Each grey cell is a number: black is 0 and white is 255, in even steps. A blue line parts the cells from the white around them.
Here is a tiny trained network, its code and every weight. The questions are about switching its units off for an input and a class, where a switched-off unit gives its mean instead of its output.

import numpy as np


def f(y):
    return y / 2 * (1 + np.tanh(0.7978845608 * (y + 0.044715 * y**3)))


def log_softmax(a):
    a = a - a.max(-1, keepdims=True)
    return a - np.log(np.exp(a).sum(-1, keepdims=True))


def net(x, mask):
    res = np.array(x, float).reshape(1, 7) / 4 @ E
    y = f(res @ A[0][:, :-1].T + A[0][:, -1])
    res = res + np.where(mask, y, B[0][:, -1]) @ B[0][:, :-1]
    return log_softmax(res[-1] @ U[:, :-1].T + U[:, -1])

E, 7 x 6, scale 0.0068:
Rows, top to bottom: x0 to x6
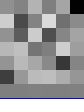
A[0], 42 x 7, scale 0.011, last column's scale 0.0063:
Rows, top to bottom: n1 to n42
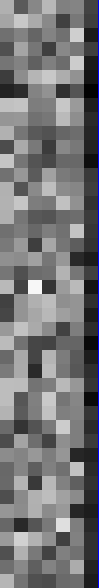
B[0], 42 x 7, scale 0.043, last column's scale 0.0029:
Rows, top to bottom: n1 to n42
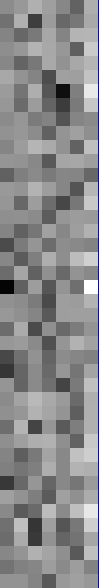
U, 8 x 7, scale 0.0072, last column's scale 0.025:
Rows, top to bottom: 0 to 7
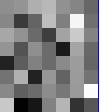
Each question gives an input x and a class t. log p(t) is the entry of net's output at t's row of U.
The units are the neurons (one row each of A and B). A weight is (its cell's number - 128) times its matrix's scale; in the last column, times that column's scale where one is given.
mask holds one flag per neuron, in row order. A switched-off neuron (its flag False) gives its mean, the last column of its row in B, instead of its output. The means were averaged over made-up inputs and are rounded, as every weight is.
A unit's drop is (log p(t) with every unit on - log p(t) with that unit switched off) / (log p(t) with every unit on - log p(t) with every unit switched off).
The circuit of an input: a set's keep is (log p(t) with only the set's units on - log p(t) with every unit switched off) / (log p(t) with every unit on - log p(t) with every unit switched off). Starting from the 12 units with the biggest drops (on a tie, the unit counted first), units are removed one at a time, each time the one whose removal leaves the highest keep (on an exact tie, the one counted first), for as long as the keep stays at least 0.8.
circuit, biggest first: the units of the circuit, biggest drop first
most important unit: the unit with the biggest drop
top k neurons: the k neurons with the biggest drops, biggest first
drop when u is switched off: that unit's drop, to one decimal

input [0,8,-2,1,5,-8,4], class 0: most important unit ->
n29
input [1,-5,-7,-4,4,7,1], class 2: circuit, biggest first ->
[n6 n22]
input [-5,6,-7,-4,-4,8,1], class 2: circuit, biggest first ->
[n6 n22]
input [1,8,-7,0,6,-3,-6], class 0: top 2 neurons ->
[n29 n30]
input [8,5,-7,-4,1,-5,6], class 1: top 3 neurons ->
[n37 n33 n19]
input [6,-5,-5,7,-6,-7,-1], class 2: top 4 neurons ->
[n25 n12 n42 n16]
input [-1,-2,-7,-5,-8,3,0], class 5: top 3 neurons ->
[n38 n31 n21]
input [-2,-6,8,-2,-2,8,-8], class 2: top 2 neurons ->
[n6 n22]
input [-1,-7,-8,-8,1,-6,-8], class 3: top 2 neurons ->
[n7 n21]
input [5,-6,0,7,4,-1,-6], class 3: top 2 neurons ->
[n15 n8]
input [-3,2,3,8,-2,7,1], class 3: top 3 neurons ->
[n8 n15 n28]
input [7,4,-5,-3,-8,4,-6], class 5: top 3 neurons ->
[n38 n31 n20]
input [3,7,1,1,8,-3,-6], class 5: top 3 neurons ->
[n2 n39 n24]
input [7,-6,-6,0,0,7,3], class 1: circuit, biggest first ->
[n37]
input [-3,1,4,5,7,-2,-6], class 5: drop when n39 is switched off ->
0.2
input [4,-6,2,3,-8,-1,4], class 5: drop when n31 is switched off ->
0.1
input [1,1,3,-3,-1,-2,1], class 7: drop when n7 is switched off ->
0.1
